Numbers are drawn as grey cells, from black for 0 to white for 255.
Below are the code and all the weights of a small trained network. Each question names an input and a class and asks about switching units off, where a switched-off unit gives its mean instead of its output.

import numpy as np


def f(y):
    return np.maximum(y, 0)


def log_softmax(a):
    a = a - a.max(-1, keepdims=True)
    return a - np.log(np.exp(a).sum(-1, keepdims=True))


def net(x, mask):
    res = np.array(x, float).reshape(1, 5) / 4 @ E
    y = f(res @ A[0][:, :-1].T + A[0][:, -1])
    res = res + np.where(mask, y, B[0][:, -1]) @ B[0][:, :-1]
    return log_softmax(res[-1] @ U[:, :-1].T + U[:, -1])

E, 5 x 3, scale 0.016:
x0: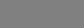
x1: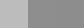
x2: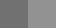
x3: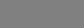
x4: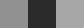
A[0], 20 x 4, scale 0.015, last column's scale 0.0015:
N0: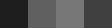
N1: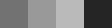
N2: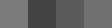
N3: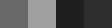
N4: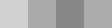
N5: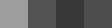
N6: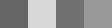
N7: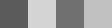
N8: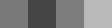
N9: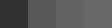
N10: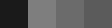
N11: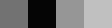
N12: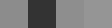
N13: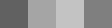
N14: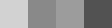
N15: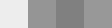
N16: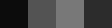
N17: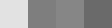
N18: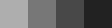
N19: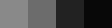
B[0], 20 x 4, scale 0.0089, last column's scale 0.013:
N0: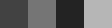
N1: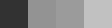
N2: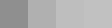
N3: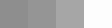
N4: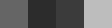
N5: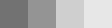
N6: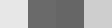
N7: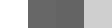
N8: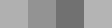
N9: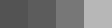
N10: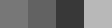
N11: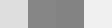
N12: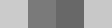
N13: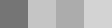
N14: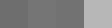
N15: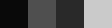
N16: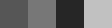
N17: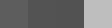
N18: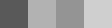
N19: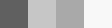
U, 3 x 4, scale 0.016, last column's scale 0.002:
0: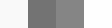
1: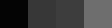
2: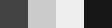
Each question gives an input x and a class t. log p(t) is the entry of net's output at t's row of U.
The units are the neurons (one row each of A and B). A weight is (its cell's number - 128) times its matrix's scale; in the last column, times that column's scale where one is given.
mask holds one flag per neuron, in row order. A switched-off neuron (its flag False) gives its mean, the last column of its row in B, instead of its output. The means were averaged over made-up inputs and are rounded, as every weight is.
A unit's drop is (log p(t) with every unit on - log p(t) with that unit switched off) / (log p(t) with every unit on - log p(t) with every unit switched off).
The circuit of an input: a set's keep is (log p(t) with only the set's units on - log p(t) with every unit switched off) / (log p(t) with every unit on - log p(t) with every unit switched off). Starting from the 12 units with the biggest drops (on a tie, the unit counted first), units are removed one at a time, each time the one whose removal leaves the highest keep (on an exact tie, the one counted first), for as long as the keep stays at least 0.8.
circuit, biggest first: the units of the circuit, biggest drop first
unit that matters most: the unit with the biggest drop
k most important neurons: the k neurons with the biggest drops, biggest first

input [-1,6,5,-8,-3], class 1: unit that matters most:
N4
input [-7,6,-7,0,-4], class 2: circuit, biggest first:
[N19; N18]
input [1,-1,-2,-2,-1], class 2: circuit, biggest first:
[N11; N15; N4]
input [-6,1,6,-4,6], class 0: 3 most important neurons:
[N11; N12; N19]
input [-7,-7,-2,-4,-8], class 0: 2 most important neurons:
[N7; N6]
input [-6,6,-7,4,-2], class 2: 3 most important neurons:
[N19; N5; N3]
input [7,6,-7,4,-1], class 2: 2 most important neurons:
[N19; N5]
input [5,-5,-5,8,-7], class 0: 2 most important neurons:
[N7; N6]
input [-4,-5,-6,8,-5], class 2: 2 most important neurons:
[N19; N3]
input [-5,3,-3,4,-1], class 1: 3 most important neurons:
[N13; N15; N11]
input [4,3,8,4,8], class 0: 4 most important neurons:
[N11; N12; N19; N5]
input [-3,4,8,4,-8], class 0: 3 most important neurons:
[N7; N6; N19]
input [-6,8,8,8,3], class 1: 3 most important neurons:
[N15; N4; N17]
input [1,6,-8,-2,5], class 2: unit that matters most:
N5
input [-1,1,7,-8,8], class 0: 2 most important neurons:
[N11; N12]
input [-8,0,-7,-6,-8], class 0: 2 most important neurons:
[N7; N6]
